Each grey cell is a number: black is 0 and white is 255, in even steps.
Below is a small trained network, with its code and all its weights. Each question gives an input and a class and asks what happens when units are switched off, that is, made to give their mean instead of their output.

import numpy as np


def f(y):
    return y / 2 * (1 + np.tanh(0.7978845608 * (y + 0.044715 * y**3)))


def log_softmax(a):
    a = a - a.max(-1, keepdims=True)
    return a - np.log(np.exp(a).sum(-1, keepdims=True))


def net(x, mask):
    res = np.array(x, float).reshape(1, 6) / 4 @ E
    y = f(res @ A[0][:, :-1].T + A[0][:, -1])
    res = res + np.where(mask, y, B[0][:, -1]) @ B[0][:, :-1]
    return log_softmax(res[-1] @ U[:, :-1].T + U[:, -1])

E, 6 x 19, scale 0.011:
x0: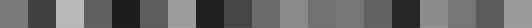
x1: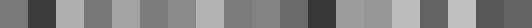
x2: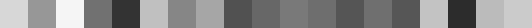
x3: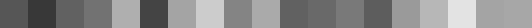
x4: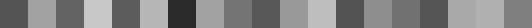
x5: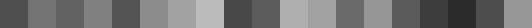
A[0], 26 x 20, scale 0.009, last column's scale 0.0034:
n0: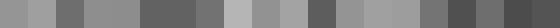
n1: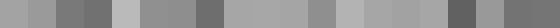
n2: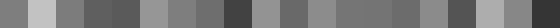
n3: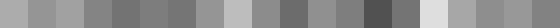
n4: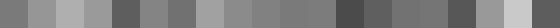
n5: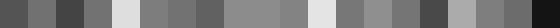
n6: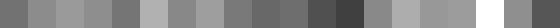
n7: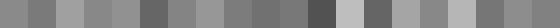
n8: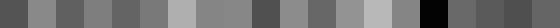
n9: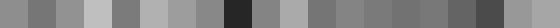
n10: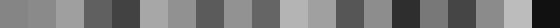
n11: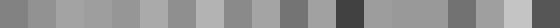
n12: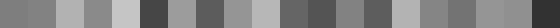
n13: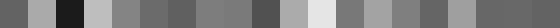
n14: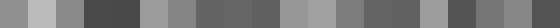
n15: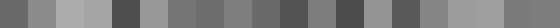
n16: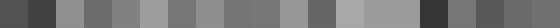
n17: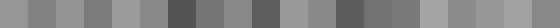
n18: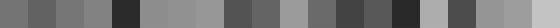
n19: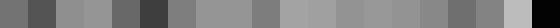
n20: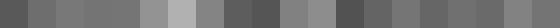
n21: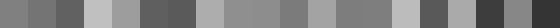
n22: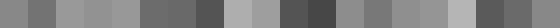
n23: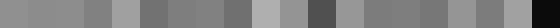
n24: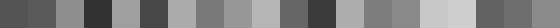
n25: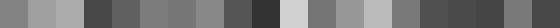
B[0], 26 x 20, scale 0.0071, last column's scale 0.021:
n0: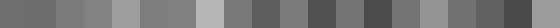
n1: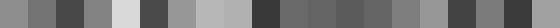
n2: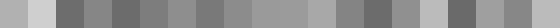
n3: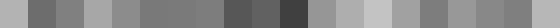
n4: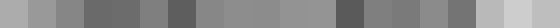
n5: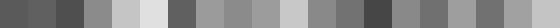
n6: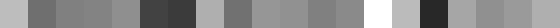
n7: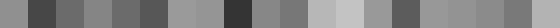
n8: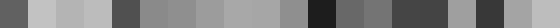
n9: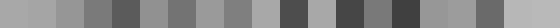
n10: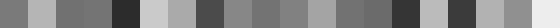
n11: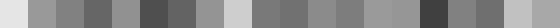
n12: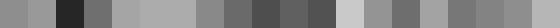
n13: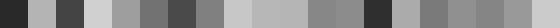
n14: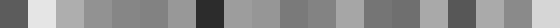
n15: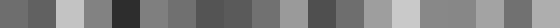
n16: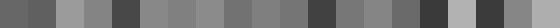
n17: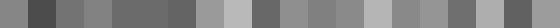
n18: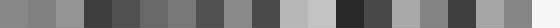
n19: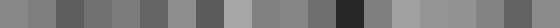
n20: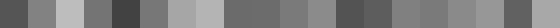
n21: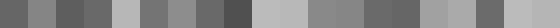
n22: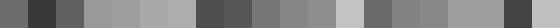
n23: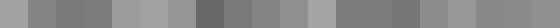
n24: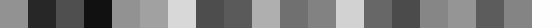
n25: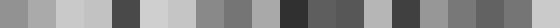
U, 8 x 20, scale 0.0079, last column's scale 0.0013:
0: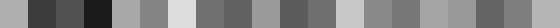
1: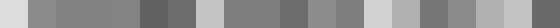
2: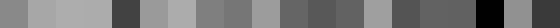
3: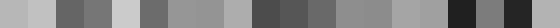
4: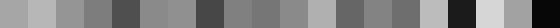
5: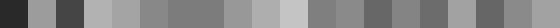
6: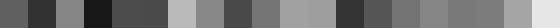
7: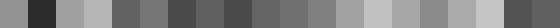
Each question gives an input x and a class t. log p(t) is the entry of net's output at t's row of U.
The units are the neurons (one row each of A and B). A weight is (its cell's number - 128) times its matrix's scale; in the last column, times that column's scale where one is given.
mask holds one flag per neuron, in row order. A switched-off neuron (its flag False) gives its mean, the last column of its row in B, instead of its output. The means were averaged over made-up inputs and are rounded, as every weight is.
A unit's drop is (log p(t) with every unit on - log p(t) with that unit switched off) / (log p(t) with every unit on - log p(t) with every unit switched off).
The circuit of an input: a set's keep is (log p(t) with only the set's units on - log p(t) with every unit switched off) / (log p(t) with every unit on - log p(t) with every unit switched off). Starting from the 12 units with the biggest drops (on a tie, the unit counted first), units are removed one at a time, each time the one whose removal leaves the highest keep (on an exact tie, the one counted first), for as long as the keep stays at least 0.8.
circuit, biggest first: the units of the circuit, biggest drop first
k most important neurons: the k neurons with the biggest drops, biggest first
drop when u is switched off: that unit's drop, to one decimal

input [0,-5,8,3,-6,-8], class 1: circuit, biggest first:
(n6; n3)
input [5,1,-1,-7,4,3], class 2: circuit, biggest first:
(n8)
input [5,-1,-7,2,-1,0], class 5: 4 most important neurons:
(n5; n13; n8; n3)
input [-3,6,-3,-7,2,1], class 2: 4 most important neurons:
(n8; n25; n16; n22)
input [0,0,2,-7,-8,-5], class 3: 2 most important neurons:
(n1; n24)
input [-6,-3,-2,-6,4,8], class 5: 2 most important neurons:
(n13; n5)
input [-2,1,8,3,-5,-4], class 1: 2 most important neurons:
(n6; n11)
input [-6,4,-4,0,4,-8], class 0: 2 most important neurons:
(n24; n7)
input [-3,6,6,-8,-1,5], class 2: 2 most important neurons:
(n25; n8)
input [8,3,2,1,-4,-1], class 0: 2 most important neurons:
(n24; n4)
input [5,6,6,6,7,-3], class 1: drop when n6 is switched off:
0.3
